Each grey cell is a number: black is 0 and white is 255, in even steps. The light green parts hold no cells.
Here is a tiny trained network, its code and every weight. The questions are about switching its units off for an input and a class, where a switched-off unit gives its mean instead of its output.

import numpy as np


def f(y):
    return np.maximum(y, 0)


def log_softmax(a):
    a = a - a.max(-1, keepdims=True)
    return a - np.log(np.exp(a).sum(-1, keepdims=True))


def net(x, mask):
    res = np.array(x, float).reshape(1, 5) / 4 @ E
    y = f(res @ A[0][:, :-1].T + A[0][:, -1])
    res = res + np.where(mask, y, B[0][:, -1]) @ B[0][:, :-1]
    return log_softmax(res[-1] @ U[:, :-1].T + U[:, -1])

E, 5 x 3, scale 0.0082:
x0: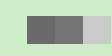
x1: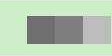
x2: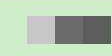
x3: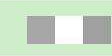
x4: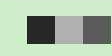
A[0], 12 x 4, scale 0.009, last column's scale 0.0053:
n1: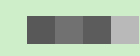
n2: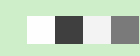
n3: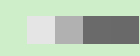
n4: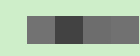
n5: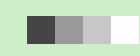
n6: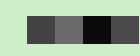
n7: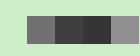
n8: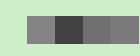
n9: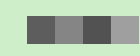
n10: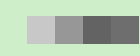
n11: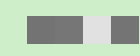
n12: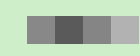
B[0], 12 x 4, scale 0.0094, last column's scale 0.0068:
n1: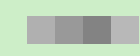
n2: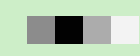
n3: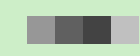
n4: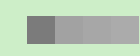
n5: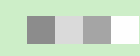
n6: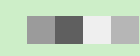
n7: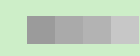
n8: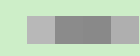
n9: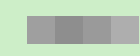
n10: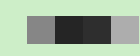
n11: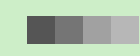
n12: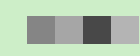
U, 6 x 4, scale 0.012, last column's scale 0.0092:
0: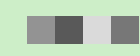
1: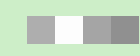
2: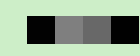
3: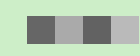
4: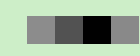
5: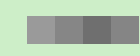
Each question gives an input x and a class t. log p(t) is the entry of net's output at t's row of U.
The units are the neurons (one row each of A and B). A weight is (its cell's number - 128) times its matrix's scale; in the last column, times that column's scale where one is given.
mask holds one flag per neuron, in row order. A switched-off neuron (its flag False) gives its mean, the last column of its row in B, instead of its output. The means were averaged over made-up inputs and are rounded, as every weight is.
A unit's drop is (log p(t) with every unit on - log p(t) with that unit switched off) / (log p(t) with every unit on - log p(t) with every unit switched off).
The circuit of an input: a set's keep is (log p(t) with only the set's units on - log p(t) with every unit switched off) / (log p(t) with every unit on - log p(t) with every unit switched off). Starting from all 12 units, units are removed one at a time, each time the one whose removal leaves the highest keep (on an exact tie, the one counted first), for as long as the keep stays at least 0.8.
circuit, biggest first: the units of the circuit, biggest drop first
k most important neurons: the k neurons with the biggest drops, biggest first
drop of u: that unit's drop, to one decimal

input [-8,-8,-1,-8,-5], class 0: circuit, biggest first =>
(n6)
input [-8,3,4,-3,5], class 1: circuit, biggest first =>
(n2; n7)
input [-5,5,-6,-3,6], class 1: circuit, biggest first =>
(n2; n5; n1)
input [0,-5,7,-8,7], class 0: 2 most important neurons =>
(n6; n5)
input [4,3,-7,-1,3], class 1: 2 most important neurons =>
(n5; n2)
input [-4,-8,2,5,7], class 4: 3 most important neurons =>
(n5; n10; n3)
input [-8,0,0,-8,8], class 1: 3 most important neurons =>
(n2; n7; n1)
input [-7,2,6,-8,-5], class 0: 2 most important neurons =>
(n7; n6)
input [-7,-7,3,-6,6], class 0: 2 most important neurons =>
(n6; n5)
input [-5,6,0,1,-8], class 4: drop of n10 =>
0.2
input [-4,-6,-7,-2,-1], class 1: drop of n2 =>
0.6
